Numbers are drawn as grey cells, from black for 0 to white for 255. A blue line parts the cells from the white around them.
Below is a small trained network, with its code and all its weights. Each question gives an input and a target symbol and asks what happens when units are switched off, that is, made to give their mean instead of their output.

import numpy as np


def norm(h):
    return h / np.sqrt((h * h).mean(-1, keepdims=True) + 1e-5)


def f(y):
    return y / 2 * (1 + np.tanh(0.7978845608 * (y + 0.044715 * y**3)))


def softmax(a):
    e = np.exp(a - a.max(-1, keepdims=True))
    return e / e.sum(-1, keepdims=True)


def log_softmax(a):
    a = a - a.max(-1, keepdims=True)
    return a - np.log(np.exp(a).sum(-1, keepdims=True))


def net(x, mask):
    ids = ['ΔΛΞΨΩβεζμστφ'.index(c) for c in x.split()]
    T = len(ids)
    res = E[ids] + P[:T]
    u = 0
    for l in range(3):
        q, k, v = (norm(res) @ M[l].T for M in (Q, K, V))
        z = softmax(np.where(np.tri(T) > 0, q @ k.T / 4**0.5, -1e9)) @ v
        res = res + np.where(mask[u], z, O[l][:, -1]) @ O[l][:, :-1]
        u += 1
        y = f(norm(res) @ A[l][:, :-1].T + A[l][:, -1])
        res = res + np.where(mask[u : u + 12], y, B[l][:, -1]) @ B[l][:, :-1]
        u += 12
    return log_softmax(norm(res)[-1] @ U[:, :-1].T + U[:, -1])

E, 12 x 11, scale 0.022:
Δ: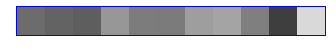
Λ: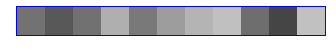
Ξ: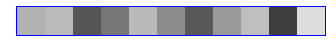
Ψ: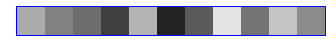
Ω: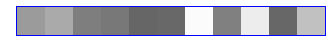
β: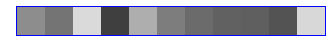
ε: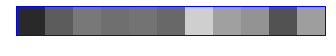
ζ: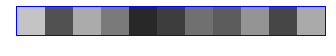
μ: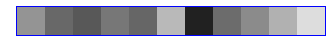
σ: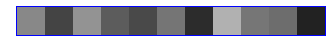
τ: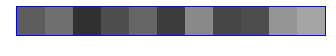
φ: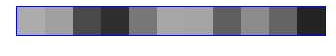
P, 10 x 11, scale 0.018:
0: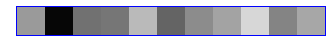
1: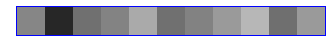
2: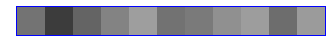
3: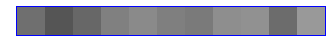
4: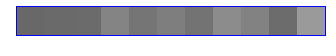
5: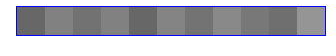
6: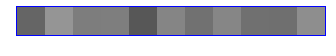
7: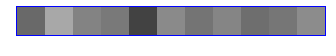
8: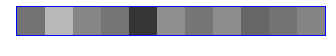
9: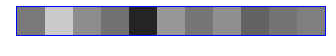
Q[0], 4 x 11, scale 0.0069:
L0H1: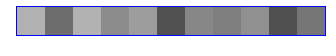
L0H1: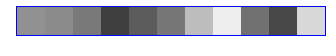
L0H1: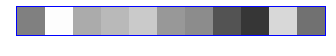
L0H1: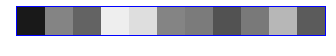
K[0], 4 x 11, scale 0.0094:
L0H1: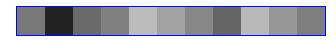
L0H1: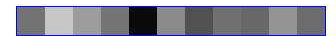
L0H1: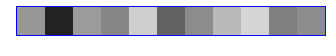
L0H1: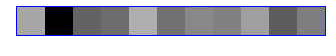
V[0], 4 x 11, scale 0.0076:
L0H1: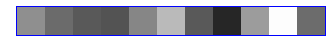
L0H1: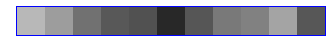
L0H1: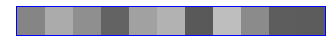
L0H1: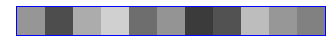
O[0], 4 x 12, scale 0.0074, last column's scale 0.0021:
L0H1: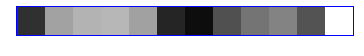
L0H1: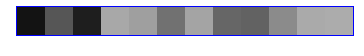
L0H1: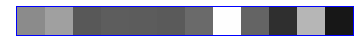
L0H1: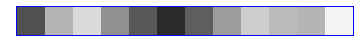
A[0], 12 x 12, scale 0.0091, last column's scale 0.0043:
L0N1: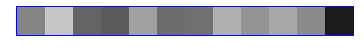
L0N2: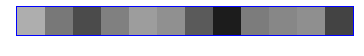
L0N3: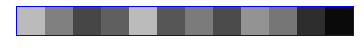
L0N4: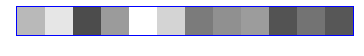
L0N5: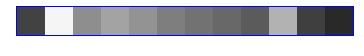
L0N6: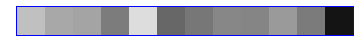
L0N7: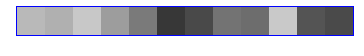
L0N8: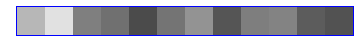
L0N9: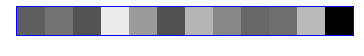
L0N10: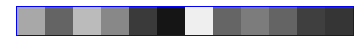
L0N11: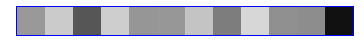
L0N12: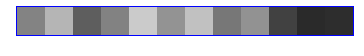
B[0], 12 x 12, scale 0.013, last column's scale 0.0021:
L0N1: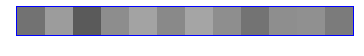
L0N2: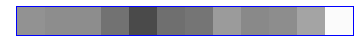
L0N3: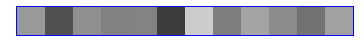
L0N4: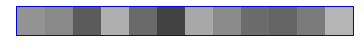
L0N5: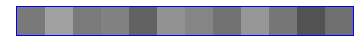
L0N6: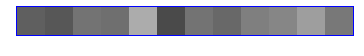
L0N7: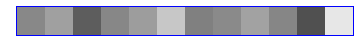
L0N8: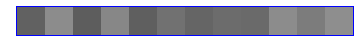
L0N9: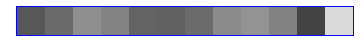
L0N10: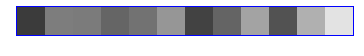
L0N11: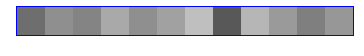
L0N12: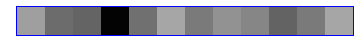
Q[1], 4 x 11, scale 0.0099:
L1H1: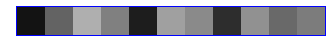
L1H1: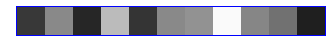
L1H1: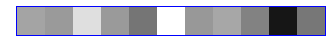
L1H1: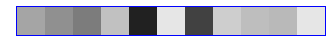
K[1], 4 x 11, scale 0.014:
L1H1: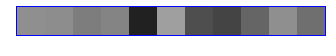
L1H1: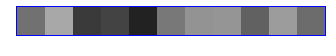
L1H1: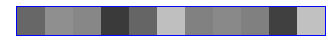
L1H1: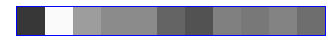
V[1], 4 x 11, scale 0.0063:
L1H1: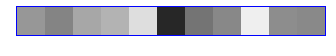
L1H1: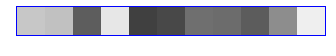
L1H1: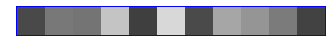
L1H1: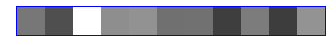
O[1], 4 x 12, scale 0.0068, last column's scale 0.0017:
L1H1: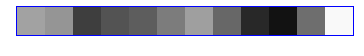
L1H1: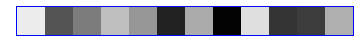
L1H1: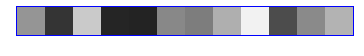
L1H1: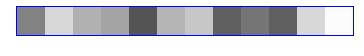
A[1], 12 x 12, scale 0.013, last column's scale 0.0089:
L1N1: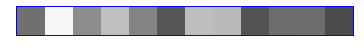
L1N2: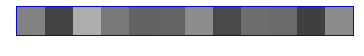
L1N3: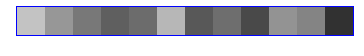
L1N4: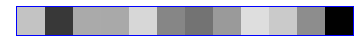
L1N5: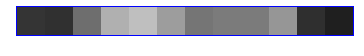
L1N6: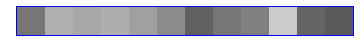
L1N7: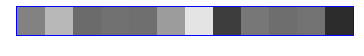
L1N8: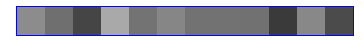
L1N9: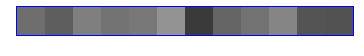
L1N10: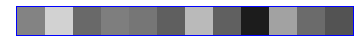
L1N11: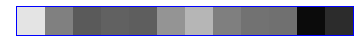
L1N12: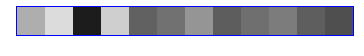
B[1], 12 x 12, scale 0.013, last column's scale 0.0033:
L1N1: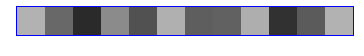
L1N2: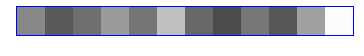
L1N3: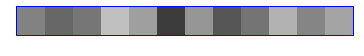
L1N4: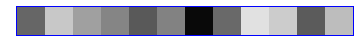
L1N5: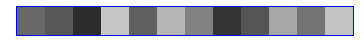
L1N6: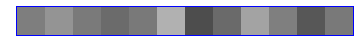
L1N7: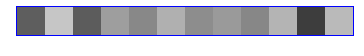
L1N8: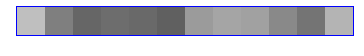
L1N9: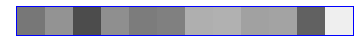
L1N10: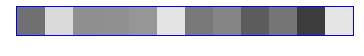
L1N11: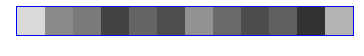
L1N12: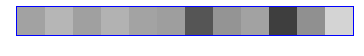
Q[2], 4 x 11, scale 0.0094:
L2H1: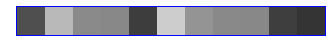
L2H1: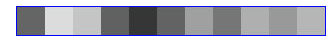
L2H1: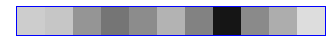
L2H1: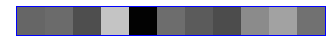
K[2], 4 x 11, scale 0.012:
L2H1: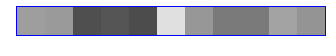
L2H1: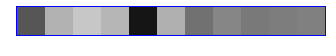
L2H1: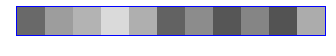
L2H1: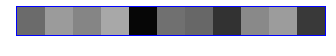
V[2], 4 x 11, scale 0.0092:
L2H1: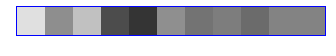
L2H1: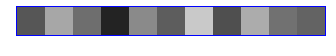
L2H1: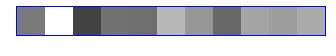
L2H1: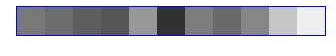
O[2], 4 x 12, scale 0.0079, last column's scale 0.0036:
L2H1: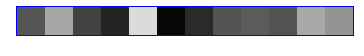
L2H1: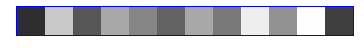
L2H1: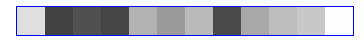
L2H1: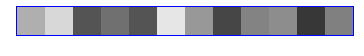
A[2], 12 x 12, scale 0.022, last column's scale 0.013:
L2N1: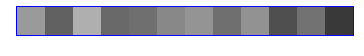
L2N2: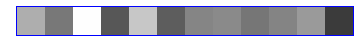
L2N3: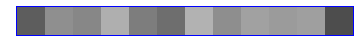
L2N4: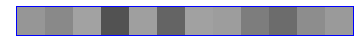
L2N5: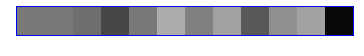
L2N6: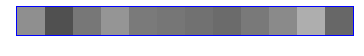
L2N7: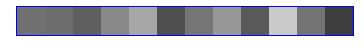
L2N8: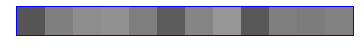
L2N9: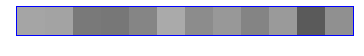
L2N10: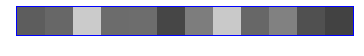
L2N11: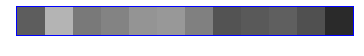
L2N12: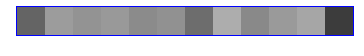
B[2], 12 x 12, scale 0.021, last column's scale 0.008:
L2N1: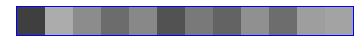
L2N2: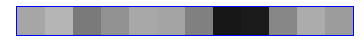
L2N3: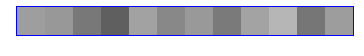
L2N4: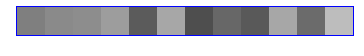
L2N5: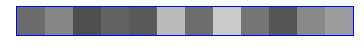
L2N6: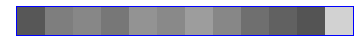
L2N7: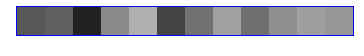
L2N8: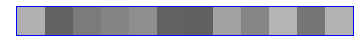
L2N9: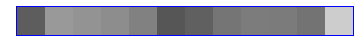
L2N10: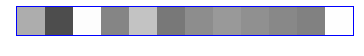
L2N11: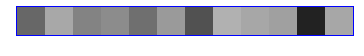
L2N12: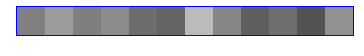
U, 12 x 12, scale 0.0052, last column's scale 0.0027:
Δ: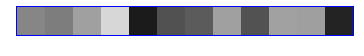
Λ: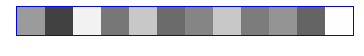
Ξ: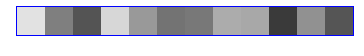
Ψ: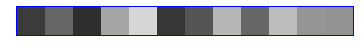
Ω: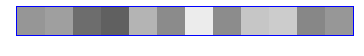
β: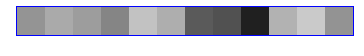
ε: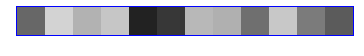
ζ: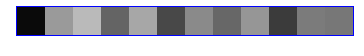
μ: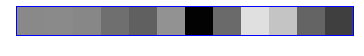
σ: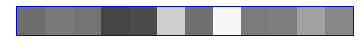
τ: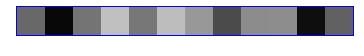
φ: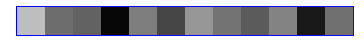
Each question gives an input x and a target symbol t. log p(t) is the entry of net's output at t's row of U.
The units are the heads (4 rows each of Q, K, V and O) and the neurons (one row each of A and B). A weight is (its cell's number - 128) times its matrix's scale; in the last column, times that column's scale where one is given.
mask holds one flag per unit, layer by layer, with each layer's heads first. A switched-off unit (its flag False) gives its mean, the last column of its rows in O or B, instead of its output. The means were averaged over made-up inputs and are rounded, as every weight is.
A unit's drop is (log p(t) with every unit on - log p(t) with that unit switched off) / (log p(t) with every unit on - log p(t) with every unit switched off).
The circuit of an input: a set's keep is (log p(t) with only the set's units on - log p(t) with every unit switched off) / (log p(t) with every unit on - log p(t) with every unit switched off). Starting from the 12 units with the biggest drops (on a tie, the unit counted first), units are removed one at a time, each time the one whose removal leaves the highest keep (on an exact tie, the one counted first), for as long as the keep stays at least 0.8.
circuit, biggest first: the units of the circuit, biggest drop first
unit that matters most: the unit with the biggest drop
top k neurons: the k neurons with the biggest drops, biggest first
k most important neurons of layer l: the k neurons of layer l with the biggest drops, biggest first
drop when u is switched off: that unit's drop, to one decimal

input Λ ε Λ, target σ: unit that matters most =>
L0H1
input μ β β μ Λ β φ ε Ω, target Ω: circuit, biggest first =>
[L2H1, L2N3]
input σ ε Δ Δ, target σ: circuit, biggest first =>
[L0H1, L1H1, L2N5]
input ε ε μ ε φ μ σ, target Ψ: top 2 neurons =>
[L0N12, L0N2]
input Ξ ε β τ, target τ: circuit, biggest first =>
[L0H1, L2H1]
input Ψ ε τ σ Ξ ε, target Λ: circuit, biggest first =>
[L2H1, L2N10]
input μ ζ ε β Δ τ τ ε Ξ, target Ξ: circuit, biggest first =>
[L0N4, L1N1]
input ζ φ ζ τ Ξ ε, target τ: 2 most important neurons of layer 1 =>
[L1N5, L1N2]
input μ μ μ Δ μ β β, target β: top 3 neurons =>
[L2N2, L0N7, L0N4]
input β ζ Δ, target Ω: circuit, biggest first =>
[L0H1, L2N3]
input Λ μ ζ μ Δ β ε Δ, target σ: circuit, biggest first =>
[L0H1, L2N5]
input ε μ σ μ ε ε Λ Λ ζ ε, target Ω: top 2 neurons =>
[L1N7, L2N3]
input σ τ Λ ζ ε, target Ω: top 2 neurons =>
[L2N3, L0N3]
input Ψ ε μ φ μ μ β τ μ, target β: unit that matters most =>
L0H1
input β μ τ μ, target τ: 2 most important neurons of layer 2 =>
[L2N6, L2N10]
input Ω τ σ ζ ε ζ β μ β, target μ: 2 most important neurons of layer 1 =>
[L1N1, L1N6]
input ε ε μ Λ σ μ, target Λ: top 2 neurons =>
[L0N9, L2N10]
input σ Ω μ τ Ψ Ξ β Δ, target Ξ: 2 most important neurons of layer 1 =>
[L1N1, L1N12]
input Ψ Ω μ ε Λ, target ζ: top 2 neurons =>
[L2N1, L0N9]
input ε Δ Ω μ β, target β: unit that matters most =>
L2H1
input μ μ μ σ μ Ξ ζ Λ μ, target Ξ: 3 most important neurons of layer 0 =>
[L0N10, L0N9, L0N12]
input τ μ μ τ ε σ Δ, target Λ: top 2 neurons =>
[L0N9, L2N10]
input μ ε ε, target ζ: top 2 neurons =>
[L2N1, L1N2]
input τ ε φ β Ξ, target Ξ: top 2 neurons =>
[L0N4, L1N12]
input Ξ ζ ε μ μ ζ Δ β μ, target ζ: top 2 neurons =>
[L2N6, L1N3]
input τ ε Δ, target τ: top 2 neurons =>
[L0N9, L1N5]
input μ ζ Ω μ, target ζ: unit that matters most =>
L1H1
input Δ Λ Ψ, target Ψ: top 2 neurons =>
[L2N7, L2N9]
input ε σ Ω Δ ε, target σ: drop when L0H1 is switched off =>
1.1
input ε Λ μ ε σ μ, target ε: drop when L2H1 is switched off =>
0.4
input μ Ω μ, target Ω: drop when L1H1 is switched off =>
0.8
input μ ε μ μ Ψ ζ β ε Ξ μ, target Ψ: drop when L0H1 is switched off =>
1.0
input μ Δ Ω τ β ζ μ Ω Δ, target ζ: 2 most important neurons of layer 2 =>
[L2N1, L2N6]
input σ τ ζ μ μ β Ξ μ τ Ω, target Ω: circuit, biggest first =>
[L2H1]
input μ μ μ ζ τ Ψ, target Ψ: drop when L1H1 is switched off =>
-0.1
